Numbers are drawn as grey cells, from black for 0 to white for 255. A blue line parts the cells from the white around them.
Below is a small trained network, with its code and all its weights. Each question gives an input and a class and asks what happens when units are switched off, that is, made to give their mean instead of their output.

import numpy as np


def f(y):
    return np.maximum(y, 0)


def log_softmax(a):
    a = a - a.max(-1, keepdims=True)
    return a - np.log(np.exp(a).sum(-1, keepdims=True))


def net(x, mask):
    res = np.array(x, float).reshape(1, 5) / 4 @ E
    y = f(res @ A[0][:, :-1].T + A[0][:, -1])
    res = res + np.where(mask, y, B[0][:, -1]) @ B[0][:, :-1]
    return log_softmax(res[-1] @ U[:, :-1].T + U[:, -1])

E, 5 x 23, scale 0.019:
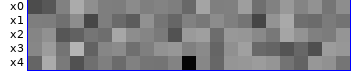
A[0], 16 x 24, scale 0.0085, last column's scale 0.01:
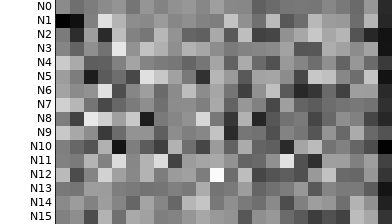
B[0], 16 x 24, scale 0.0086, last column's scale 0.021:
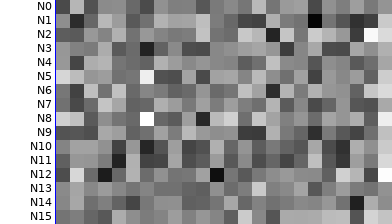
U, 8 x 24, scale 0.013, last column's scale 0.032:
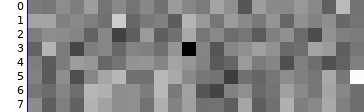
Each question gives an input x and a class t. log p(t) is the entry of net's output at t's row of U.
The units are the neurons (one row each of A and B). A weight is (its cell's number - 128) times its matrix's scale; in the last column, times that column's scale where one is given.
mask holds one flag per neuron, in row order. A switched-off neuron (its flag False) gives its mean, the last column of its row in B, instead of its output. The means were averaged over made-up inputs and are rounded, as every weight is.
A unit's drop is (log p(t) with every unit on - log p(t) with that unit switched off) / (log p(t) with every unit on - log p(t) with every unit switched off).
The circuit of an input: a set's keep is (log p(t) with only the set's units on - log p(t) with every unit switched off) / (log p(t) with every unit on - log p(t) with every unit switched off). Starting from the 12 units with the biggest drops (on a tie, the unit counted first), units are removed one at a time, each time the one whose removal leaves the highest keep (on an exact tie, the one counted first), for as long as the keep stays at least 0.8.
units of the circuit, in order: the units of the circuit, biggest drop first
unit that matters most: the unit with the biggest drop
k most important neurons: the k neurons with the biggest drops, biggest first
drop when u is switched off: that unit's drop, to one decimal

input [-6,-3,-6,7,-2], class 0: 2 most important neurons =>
N6; N15
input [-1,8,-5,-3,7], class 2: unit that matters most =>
N12
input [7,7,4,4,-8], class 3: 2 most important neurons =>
N12; N11
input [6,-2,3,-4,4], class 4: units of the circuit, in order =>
N12; N1
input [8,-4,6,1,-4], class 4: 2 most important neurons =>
N1; N8
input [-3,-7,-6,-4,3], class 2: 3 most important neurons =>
N11; N5; N3
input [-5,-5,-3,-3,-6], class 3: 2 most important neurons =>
N12; N10
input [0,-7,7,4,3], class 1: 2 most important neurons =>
N5; N10
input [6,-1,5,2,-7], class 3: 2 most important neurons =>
N12; N8
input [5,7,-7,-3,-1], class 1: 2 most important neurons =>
N8; N11
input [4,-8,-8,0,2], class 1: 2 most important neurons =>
N8; N10
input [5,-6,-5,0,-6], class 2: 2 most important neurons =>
N11; N3
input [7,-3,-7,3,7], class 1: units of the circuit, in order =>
N12; N8
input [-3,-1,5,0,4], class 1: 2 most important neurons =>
N12; N5
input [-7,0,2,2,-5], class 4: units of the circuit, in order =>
N9
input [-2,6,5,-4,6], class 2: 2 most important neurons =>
N12; N8
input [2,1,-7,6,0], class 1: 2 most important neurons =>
N8; N2
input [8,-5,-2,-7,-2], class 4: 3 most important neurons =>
N1; N6; N15
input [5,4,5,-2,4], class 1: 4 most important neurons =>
N12; N5; N9; N11
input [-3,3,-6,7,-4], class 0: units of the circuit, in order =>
N6
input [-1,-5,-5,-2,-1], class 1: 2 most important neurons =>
N8; N10
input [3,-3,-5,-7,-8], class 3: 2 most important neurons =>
N12; N6
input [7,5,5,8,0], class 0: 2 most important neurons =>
N6; N15
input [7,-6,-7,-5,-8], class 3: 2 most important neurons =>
N12; N5
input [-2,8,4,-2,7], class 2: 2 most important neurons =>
N12; N10
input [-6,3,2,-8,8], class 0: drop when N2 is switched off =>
0.6
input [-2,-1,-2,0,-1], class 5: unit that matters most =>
N5
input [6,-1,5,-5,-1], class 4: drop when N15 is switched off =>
0.2
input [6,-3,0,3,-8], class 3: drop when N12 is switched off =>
1.6
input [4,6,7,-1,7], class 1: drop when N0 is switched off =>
0.0
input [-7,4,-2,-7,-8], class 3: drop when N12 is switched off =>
2.0
